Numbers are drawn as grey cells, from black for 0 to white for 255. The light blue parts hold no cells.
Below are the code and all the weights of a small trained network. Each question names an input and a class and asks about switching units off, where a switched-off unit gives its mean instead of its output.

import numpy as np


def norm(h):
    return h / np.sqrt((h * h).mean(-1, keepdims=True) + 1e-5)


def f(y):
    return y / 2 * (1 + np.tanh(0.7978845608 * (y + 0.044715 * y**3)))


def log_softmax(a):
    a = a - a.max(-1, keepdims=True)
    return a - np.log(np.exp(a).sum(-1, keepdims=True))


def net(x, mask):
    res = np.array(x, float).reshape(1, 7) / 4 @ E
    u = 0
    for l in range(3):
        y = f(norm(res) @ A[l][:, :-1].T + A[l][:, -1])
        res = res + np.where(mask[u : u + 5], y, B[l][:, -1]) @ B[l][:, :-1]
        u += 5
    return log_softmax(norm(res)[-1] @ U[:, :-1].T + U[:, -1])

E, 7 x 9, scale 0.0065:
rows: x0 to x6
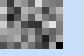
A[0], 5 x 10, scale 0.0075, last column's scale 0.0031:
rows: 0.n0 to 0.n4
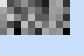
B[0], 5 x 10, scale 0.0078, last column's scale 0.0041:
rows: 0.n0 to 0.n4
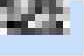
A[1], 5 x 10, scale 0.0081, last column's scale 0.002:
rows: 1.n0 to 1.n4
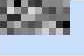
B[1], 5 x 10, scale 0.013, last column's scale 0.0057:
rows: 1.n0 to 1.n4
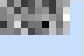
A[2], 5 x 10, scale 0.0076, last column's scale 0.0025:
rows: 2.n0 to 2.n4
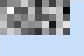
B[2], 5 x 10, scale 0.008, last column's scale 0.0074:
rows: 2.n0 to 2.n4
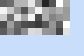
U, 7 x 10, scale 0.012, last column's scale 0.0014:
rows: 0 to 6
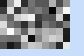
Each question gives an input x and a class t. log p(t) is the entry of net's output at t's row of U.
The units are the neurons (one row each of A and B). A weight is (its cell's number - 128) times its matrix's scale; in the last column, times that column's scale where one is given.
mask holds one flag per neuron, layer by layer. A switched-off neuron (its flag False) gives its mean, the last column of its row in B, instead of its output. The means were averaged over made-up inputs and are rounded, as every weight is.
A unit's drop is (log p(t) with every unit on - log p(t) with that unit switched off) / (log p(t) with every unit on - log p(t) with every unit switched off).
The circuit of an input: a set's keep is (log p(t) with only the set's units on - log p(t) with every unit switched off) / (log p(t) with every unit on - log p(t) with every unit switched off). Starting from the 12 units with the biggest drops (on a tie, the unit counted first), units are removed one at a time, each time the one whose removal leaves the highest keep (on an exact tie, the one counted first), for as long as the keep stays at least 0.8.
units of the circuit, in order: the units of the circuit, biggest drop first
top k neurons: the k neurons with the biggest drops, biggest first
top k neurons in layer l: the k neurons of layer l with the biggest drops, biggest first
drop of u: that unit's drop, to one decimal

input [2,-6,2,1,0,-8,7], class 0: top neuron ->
1.n3
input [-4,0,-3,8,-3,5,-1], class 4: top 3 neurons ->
0.n2, 2.n1, 2.n4
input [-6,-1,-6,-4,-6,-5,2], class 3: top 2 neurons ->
0.n4, 1.n0
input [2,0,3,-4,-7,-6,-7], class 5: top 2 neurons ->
1.n4, 2.n4
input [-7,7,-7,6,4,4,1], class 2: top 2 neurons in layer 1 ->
1.n2, 1.n0
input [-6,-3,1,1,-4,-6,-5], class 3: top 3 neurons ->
0.n4, 1.n0, 0.n2
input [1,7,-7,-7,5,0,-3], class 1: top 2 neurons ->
1.n1, 2.n3
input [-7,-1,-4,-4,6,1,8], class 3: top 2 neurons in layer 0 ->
0.n4, 0.n0
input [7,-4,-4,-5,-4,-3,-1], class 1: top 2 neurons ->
1.n1, 0.n3
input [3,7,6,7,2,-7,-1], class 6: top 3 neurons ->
0.n3, 0.n2, 1.n1
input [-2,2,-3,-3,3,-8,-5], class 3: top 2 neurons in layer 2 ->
2.n3, 2.n0
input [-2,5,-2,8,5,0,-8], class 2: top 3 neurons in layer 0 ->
0.n0, 0.n1, 0.n3
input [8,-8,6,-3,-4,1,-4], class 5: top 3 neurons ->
1.n4, 2.n4, 0.n3
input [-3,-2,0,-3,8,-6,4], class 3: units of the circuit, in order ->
0.n4
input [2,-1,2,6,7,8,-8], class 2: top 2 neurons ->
0.n0, 1.n2
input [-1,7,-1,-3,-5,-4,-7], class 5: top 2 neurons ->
1.n4, 2.n4
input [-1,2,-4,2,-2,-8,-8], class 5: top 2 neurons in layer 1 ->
1.n4, 1.n2
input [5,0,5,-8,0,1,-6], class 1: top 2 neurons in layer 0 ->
0.n2, 0.n3
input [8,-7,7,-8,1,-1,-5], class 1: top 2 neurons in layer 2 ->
2.n3, 2.n4
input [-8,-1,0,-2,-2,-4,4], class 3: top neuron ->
0.n4
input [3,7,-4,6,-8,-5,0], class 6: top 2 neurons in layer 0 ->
0.n3, 0.n2
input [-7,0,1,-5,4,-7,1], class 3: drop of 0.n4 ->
0.2
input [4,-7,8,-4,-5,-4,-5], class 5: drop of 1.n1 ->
-0.1
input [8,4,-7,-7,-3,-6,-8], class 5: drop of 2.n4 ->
0.1
